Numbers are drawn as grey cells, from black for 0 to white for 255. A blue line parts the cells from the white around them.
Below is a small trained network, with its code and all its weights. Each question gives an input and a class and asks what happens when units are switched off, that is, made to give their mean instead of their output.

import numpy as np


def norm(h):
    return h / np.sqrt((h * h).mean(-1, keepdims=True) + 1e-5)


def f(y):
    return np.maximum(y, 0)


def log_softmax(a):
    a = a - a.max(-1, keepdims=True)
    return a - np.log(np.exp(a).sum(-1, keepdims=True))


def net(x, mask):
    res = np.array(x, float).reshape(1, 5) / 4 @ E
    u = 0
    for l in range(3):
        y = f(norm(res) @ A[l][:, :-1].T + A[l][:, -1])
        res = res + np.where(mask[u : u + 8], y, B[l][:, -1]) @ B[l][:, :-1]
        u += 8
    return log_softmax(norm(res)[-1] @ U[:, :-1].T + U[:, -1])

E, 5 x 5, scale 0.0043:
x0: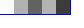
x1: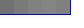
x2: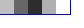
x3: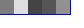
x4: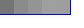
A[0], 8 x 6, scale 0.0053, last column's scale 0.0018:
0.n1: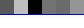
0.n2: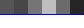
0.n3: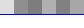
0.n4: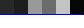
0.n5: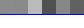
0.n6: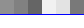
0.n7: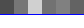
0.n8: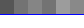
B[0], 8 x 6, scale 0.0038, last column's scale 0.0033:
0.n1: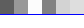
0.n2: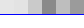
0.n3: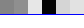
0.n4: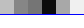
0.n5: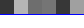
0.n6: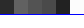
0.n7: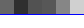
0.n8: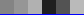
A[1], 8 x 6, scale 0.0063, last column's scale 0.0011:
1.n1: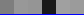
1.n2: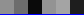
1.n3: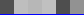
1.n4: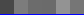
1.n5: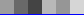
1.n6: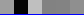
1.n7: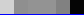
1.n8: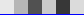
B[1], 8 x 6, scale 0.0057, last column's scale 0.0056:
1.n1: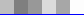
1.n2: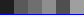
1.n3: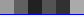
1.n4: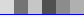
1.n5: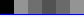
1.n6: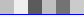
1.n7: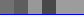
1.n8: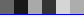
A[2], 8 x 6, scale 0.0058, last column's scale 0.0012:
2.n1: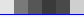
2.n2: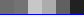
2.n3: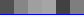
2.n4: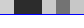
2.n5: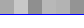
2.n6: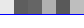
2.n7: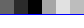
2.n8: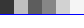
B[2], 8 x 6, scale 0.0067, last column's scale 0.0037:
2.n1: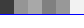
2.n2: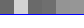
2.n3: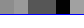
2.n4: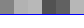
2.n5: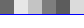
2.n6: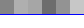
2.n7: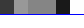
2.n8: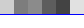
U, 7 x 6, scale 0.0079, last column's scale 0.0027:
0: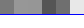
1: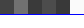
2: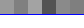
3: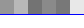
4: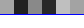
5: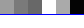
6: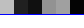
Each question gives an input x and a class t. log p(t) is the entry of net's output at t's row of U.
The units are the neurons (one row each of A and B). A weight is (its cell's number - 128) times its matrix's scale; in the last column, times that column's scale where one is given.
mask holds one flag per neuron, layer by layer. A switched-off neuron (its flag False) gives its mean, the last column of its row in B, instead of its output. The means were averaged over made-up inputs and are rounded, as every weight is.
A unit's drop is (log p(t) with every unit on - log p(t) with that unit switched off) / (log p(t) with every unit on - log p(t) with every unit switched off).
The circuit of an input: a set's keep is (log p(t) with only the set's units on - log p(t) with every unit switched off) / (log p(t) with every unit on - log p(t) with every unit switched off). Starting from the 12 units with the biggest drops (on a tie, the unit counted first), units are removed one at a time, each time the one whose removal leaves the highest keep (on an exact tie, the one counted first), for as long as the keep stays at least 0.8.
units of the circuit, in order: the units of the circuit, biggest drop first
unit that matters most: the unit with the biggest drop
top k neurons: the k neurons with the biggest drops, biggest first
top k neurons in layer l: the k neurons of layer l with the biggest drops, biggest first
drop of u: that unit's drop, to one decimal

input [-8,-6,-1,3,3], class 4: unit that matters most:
1.n6
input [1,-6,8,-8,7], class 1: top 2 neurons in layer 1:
[1.n5 1.n1]
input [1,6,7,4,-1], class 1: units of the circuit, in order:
[1.n2 2.n7]
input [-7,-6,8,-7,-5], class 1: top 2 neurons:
[2.n7 0.n3]
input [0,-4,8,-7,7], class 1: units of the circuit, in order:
[2.n7 0.n6]
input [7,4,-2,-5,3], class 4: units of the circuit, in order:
[1.n8 2.n7]
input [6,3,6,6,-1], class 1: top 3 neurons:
[2.n7 1.n2 0.n6]
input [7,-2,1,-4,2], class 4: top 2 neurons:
[1.n8 1.n7]
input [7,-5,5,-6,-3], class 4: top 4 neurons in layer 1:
[1.n8 1.n7 1.n1 1.n3]
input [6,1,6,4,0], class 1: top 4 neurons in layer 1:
[1.n2 1.n4 1.n5 1.n6]
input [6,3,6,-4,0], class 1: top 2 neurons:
[2.n7 1.n5]
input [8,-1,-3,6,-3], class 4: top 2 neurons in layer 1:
[1.n8 1.n6]
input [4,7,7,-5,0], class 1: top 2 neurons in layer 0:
[0.n1 0.n6]
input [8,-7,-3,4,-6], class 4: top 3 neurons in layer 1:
[1.n8 1.n6 1.n7]
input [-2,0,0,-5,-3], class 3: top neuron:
[1.n6]
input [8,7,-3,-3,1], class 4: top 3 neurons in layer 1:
[1.n8 1.n7 1.n1]
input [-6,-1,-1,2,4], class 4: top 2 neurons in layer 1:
[1.n6 1.n4]
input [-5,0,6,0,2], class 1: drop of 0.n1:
0.1
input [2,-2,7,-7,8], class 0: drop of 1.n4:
-0.1
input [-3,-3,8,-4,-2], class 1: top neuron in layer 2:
[2.n7]
